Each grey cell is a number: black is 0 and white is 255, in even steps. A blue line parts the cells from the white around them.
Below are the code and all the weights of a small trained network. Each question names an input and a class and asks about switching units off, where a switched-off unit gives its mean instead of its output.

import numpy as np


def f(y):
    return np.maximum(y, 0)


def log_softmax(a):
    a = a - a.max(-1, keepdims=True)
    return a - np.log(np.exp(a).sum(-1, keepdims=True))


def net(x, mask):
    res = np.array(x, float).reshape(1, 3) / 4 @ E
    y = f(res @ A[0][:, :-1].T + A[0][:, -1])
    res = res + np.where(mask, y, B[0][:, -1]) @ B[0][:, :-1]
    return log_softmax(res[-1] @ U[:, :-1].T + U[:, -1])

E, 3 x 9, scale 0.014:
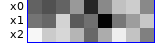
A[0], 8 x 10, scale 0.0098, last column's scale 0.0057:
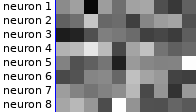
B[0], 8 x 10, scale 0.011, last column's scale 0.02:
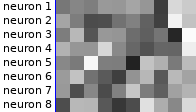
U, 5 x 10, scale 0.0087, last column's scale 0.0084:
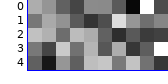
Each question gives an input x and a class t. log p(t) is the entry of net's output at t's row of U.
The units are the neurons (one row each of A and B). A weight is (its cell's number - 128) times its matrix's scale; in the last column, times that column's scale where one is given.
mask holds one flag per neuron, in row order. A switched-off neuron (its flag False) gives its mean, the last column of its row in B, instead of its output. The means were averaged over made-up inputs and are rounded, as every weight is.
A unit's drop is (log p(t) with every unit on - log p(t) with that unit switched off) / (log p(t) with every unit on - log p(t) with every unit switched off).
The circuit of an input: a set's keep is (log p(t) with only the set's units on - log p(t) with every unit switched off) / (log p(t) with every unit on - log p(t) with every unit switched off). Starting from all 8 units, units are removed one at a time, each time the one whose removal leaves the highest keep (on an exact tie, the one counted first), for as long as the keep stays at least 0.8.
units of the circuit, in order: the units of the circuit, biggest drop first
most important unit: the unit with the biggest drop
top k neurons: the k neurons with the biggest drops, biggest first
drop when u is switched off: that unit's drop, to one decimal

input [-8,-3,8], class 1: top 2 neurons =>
neuron 8; neuron 3
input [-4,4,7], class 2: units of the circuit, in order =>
neuron 4
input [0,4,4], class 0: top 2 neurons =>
neuron 3; neuron 2
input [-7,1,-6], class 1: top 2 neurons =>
neuron 8; neuron 4
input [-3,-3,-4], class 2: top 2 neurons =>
neuron 3; neuron 2
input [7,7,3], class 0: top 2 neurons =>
neuron 2; neuron 8
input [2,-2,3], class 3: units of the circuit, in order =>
neuron 3; neuron 8; neuron 2
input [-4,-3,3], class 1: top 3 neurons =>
neuron 8; neuron 2; neuron 3
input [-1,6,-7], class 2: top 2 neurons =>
neuron 3; neuron 1
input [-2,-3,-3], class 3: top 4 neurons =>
neuron 2; neuron 4; neuron 6; neuron 8
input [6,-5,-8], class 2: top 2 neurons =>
neuron 3; neuron 8
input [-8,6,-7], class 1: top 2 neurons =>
neuron 8; neuron 4
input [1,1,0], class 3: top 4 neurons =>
neuron 8; neuron 6; neuron 3; neuron 2
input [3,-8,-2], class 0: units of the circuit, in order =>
neuron 1
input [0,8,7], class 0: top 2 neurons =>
neuron 2; neuron 3
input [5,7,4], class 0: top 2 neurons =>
neuron 2; neuron 8
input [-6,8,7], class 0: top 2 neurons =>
neuron 2; neuron 3
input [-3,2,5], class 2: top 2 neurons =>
neuron 4; neuron 5
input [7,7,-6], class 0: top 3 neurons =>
neuron 2; neuron 8; neuron 4
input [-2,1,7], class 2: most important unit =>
neuron 4
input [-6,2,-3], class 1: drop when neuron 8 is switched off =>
0.5
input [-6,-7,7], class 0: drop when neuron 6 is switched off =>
-0.1
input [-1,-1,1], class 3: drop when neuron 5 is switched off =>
-0.1
